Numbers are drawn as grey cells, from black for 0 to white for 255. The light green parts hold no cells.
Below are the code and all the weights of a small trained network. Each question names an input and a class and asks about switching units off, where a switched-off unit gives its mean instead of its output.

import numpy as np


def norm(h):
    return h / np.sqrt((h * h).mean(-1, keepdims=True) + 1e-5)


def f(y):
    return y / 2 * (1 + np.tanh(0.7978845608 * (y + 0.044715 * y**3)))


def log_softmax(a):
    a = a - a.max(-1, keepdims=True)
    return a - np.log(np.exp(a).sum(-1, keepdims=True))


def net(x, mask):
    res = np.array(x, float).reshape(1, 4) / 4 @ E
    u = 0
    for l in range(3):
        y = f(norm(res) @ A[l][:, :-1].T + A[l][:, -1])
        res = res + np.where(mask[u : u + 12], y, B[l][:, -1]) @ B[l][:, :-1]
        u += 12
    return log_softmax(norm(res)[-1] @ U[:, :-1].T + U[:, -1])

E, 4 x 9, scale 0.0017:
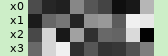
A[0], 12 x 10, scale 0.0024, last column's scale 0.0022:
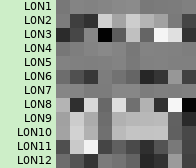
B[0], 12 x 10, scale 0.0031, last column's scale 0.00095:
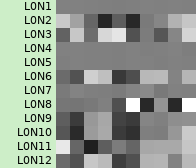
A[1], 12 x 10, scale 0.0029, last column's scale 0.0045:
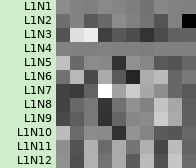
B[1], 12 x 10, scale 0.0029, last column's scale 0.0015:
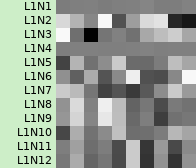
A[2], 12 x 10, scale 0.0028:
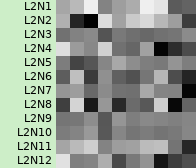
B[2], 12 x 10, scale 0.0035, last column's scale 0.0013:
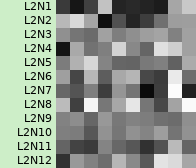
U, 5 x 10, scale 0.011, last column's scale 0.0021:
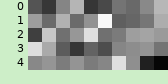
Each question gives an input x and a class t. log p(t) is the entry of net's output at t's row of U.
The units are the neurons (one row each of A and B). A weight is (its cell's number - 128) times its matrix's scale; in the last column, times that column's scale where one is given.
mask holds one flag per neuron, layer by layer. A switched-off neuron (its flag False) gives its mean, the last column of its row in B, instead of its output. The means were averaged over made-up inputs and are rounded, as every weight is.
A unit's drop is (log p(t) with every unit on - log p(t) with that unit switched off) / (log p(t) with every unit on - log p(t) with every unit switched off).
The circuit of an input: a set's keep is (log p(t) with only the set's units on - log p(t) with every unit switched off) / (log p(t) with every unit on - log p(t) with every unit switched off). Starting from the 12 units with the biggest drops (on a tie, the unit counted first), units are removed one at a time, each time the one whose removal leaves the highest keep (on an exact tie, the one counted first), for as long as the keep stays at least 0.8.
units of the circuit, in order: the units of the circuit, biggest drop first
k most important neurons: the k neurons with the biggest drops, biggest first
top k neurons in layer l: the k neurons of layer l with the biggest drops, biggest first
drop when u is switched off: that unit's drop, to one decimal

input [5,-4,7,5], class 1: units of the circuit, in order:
[L2N8, L2N1]
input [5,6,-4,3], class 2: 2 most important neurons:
[L0N3, L2N1]
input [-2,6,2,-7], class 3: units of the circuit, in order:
[L2N2]
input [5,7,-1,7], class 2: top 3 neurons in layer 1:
[L1N7, L1N8, L1N9]
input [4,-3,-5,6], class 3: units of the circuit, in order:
[L1N3, L2N1]
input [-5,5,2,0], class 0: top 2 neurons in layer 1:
[L1N5, L1N10]
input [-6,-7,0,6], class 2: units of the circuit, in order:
[L2N4, L2N12]
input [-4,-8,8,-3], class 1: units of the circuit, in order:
[L2N8, L2N6]
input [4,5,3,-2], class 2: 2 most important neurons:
[L2N1, L0N10]
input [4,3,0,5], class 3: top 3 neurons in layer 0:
[L0N10, L0N9, L0N11]
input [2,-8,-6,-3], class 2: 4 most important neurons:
[L2N4, L1N6, L2N12, L2N8]
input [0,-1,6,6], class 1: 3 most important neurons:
[L2N8, L0N2, L1N7]
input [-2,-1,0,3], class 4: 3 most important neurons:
[L0N11, L0N2, L2N2]
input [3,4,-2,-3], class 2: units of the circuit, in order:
[L0N3]
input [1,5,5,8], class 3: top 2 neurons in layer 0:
[L0N8, L0N11]
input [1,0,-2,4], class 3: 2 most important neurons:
[L2N8, L1N6]
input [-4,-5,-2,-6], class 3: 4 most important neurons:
[L2N2, L0N3, L1N9, L1N8]
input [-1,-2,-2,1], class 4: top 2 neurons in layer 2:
[L2N8, L2N6]
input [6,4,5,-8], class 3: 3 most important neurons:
[L2N2, L2N1, L0N10]
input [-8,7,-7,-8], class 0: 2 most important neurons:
[L2N1, L1N6]
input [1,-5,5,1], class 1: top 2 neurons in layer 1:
[L1N9, L1N8]
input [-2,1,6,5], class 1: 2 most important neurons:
[L2N8, L0N2]
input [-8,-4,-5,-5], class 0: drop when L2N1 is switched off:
0.6
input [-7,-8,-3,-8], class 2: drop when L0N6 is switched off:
0.3
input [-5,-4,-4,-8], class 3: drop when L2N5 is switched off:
0.0
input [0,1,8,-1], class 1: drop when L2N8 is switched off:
0.1
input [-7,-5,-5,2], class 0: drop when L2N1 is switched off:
0.7
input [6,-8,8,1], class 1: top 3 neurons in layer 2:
[L2N8, L2N1, L2N6]
